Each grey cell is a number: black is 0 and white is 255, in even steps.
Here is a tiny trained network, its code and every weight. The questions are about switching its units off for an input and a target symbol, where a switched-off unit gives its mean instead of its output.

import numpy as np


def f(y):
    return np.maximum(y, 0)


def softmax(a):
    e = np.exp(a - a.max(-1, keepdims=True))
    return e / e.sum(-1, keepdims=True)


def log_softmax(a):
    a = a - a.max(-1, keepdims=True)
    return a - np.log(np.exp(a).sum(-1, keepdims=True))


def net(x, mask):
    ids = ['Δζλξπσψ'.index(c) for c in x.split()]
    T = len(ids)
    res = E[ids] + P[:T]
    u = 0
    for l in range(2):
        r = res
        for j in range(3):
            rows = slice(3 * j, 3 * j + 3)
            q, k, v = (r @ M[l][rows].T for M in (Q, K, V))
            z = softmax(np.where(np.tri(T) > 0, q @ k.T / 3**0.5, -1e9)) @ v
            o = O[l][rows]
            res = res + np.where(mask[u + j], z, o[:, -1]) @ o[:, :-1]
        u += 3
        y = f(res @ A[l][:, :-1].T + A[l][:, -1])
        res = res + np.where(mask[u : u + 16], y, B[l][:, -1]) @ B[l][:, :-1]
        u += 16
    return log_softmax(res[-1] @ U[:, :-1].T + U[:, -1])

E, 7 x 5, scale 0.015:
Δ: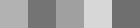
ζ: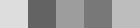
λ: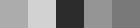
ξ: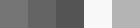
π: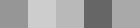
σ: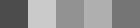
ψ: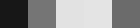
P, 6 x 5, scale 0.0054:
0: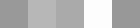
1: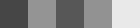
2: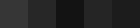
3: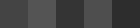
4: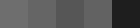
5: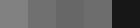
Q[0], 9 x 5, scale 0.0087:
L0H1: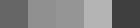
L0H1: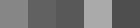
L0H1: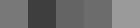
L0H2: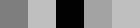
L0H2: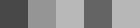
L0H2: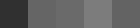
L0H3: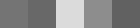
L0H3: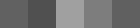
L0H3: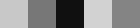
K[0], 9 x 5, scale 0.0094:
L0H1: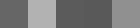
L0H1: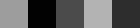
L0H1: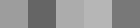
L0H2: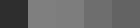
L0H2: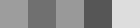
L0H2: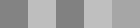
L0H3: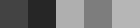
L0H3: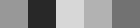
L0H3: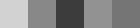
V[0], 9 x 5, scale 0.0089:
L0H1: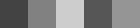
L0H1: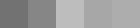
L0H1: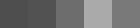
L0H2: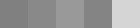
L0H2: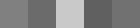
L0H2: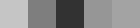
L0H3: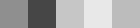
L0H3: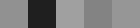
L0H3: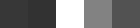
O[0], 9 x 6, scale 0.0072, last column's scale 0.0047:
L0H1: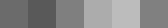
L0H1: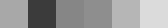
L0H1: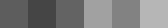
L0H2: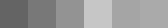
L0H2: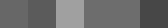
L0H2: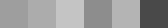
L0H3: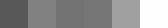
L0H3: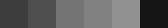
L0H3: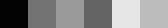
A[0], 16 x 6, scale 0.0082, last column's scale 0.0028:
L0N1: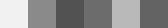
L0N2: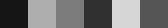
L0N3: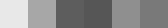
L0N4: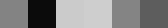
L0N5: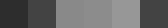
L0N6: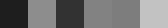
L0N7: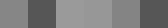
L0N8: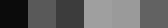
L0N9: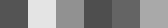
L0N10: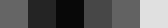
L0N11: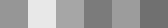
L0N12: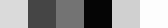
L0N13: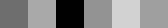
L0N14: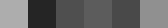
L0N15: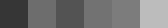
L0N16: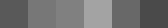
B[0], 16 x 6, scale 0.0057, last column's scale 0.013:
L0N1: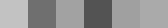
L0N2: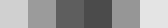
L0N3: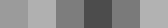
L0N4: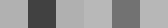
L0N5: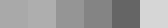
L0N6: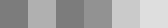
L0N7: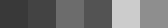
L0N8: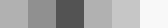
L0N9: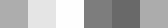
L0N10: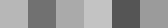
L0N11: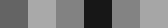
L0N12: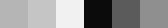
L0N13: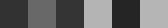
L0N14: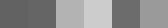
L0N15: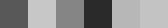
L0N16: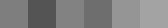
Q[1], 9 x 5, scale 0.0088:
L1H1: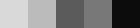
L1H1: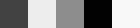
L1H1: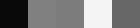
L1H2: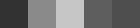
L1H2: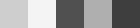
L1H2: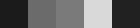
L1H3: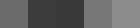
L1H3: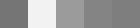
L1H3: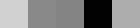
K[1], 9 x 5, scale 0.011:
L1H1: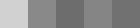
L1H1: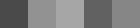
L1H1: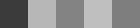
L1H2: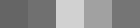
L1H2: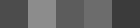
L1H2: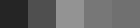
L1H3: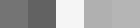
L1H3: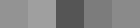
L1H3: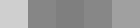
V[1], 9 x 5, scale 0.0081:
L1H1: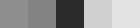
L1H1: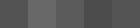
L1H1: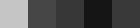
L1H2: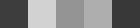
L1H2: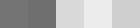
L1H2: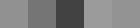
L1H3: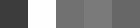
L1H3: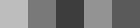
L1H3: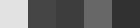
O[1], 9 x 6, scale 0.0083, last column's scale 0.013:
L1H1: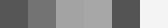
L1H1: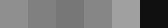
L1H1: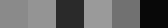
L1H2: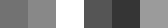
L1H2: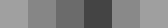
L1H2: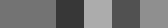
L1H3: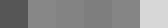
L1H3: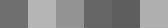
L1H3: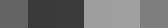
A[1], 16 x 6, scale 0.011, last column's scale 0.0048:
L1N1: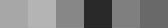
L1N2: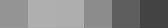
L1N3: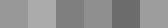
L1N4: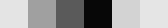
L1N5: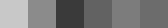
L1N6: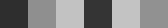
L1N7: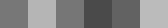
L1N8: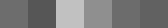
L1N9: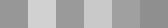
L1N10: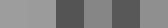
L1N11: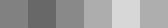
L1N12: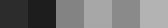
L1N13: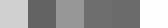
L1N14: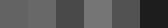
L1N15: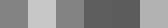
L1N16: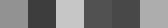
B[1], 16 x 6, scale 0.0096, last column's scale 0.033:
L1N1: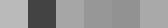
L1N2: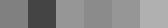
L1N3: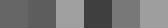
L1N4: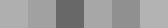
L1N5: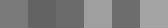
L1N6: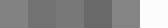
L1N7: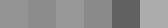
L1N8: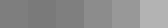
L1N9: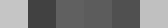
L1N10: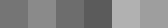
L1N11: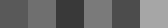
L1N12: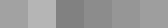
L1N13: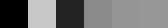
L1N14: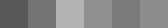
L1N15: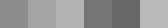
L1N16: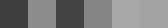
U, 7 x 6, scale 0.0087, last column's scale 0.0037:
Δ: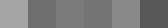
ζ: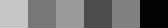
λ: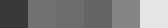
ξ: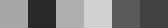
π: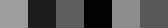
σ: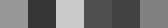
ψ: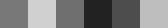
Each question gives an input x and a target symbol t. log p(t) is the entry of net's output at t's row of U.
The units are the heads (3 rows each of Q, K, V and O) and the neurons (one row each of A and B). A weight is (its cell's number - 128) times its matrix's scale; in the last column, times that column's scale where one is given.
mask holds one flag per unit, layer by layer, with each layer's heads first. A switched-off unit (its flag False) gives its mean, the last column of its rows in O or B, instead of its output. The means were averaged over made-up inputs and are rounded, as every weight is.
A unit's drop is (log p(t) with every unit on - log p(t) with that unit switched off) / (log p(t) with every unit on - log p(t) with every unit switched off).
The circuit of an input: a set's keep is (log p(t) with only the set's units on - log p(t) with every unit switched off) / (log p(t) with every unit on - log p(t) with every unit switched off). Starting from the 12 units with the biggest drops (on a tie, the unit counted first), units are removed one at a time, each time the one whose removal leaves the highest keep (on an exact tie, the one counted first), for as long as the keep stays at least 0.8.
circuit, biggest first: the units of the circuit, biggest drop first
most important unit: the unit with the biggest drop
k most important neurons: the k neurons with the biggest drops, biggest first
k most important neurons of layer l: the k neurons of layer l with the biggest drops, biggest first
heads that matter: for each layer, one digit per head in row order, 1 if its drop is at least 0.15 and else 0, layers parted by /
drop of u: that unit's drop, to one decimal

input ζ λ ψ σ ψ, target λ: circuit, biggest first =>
L0H3
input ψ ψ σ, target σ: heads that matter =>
001 / 101
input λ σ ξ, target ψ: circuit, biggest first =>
L0H3, L1N13
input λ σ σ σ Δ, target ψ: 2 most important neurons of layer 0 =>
L0N2, L0N8
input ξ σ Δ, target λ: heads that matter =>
000 / 000
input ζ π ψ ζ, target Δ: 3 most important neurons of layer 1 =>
L1N4, L1N13, L1N1
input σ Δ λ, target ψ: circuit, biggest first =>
L0H3, L1N13
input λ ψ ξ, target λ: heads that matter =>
001 / 000
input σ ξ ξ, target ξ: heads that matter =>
000 / 100
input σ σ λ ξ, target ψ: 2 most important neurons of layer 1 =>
L1N13, L1N1
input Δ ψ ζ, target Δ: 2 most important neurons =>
L1N4, L0N12
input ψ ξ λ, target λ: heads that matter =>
001 / 001
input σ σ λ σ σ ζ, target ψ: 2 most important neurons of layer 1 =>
L1N13, L1N2
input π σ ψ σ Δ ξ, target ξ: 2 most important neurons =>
L0N2, L0N8
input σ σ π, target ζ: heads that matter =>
000 / 100
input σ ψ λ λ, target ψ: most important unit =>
L0H1
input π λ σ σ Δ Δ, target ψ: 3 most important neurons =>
L0N2, L0N8, L1N1
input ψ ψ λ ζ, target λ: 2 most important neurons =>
L1N13, L1N9
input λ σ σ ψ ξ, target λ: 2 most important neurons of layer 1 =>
L1N13, L1N16
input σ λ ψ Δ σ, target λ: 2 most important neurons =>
L0N15, L0N6
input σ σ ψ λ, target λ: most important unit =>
L0H3
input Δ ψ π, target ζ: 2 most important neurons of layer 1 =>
L1N4, L1N1
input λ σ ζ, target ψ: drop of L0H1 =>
0.2
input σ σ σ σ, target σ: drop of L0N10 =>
0.0
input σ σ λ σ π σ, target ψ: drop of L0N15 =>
0.2
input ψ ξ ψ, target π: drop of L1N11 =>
0.1
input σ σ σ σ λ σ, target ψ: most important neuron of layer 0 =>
L0N2
